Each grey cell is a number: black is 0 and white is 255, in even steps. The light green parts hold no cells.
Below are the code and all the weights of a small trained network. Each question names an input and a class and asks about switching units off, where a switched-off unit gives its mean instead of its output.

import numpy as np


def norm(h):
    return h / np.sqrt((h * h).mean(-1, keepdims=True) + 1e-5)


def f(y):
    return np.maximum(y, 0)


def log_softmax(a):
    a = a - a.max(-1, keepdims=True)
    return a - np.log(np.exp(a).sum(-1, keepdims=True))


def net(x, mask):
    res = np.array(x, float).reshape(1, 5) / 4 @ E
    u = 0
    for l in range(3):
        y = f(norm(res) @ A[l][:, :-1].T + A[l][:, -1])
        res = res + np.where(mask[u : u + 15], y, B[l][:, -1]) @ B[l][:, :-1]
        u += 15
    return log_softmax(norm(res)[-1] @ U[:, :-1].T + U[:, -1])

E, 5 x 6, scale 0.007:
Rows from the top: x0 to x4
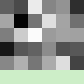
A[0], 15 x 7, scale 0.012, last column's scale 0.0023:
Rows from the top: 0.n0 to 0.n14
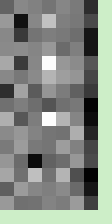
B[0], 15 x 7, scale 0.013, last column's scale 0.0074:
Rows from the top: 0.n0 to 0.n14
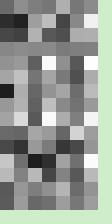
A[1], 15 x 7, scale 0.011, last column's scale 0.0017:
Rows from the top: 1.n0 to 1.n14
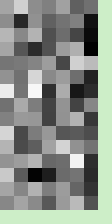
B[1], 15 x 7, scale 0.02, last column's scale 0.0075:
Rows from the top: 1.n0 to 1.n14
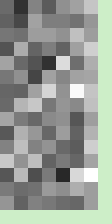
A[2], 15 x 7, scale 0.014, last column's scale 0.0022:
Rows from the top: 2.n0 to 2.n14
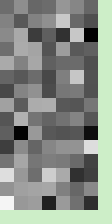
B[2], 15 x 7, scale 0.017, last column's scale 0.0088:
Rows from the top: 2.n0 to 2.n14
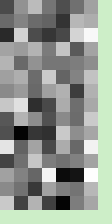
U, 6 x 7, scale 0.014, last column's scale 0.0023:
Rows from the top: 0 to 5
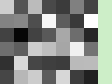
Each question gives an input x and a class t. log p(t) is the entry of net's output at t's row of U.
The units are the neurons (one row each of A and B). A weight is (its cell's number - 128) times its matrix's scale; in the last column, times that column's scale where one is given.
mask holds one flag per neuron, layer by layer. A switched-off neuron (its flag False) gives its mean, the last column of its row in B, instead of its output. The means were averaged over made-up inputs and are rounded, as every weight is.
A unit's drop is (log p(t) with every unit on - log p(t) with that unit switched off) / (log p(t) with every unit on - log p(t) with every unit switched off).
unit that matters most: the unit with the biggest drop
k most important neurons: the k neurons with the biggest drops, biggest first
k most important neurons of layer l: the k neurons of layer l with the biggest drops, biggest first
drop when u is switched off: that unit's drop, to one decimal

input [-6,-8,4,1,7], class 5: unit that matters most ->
1.n12
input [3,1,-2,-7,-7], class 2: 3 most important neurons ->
2.n9, 0.n8, 1.n1
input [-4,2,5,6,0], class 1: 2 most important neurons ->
1.n12, 1.n3
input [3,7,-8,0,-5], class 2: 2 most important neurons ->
0.n1, 0.n2
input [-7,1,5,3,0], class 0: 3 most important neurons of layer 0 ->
0.n9, 0.n11, 0.n4
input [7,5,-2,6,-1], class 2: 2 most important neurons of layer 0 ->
0.n1, 0.n2
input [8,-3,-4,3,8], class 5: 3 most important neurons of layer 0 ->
0.n6, 0.n13, 0.n11
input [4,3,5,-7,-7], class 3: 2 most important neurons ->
0.n12, 1.n6
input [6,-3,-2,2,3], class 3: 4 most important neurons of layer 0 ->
0.n12, 0.n1, 0.n8, 0.n4
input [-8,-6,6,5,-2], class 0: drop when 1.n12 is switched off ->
0.2
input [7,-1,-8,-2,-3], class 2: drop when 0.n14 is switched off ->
0.0
